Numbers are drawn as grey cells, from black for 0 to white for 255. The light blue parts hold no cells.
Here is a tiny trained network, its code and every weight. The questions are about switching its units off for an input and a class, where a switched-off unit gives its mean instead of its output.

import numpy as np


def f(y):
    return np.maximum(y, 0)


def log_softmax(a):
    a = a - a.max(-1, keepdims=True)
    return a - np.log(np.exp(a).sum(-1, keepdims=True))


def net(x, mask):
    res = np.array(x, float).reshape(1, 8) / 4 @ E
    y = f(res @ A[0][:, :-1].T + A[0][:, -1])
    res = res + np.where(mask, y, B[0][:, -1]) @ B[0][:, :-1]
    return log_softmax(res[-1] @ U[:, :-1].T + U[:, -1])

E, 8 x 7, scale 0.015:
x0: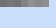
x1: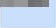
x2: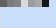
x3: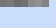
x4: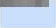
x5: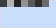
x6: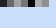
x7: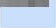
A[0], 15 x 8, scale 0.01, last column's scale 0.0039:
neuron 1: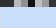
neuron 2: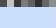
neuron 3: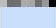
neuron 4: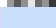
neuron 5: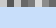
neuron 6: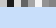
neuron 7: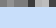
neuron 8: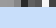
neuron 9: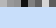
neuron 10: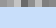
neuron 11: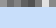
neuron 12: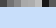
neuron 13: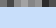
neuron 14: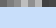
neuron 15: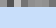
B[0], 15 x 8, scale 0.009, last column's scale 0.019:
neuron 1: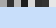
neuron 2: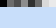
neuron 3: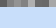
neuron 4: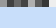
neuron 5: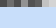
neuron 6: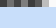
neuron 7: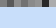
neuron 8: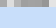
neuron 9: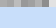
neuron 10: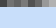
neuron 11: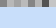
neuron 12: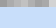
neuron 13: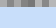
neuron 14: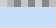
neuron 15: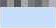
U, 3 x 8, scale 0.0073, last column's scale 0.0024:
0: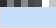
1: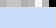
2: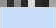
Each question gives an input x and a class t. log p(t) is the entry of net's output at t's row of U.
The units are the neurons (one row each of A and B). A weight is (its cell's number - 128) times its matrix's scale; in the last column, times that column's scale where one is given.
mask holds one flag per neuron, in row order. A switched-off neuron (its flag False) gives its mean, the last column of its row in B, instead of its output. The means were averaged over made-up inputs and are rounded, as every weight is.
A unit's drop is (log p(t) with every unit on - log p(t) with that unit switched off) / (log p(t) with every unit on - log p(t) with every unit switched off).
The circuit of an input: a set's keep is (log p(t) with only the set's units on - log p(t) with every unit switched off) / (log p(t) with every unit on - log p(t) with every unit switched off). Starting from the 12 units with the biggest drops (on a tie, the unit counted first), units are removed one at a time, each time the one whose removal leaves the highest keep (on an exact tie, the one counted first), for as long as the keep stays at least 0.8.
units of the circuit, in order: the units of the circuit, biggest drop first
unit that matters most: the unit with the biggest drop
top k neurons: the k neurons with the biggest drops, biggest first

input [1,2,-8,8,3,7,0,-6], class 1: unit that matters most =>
neuron 8
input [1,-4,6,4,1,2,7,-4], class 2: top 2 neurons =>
(neuron 1; neuron 8)
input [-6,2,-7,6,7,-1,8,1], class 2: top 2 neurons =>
(neuron 1; neuron 7)
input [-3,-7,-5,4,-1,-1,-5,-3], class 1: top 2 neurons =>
(neuron 1; neuron 9)
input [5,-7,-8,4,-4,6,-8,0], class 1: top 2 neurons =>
(neuron 8; neuron 9)
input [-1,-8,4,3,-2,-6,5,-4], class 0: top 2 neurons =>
(neuron 6; neuron 5)
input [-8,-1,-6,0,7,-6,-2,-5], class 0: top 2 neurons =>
(neuron 6; neuron 5)
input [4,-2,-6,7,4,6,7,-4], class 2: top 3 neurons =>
(neuron 1; neuron 7; neuron 6)
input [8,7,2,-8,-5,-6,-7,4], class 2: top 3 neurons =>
(neuron 4; neuron 2; neuron 3)
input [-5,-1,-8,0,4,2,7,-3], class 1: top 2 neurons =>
(neuron 8; neuron 11)
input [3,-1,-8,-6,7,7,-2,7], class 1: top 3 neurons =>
(neuron 8; neuron 9; neuron 6)
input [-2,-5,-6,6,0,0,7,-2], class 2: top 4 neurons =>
(neuron 1; neuron 7; neuron 12; neuron 14)
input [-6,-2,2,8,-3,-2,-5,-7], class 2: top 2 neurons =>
(neuron 4; neuron 2)
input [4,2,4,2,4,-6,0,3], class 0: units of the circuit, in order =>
(neuron 6)
